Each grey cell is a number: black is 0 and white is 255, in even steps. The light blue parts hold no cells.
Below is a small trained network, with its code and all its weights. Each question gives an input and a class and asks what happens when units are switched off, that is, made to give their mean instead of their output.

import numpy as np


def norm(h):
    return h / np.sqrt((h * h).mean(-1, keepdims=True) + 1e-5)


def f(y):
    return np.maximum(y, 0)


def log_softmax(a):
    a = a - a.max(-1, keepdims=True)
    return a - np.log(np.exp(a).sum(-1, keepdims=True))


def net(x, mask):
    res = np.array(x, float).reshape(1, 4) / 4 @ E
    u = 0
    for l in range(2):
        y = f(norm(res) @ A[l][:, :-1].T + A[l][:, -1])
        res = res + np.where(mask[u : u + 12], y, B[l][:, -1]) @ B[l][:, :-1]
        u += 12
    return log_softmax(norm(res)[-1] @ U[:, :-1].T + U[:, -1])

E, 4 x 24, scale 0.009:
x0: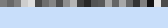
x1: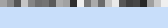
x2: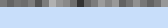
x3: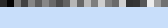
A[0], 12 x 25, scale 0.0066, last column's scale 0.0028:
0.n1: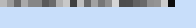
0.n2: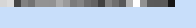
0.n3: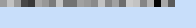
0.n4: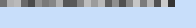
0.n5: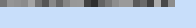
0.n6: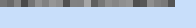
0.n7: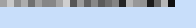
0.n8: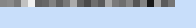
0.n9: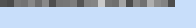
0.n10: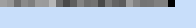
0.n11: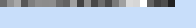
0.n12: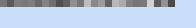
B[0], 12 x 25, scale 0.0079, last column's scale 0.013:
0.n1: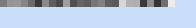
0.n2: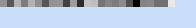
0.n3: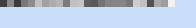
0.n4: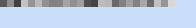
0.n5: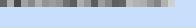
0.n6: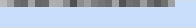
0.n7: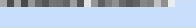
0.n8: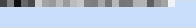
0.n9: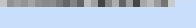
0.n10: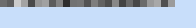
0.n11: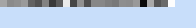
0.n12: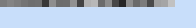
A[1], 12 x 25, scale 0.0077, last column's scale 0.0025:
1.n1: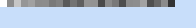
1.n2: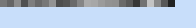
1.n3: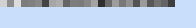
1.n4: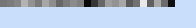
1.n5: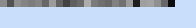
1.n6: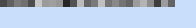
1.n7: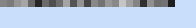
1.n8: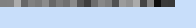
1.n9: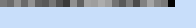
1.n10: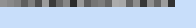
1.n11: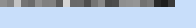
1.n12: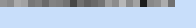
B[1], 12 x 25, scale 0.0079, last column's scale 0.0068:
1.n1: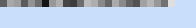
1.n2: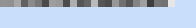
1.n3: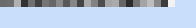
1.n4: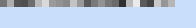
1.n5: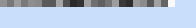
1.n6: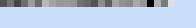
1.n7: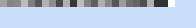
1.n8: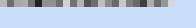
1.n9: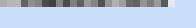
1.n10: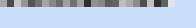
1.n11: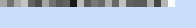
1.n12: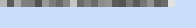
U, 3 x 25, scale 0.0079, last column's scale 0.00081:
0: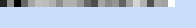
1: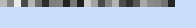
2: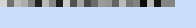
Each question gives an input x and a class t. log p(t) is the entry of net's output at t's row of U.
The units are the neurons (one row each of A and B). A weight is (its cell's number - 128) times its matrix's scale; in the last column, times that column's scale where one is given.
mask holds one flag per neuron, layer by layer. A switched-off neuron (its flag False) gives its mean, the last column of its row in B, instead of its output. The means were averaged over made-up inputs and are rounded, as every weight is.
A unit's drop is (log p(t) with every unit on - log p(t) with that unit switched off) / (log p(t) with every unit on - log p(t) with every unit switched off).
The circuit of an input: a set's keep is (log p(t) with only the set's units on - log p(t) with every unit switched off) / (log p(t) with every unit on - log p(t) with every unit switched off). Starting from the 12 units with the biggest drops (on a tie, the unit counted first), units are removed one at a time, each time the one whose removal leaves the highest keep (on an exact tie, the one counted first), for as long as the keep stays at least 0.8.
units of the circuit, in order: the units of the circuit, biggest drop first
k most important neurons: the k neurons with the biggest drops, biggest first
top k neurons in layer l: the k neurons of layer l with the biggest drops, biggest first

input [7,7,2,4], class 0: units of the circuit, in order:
[0.n8]
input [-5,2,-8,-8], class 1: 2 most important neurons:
[0.n2; 0.n7]
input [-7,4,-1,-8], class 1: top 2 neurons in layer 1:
[1.n1; 1.n3]
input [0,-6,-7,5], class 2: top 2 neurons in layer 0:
[0.n11; 0.n7]
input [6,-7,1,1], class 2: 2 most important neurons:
[0.n11; 0.n3]
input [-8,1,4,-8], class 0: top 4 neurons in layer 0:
[0.n3; 0.n4; 0.n9; 0.n12]
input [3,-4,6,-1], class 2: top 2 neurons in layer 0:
[0.n11; 0.n3]
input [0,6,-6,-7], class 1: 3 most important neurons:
[0.n7; 0.n11; 0.n2]
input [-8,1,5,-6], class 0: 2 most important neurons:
[0.n3; 0.n4]
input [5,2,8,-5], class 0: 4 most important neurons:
[0.n8; 0.n9; 0.n5; 0.n12]
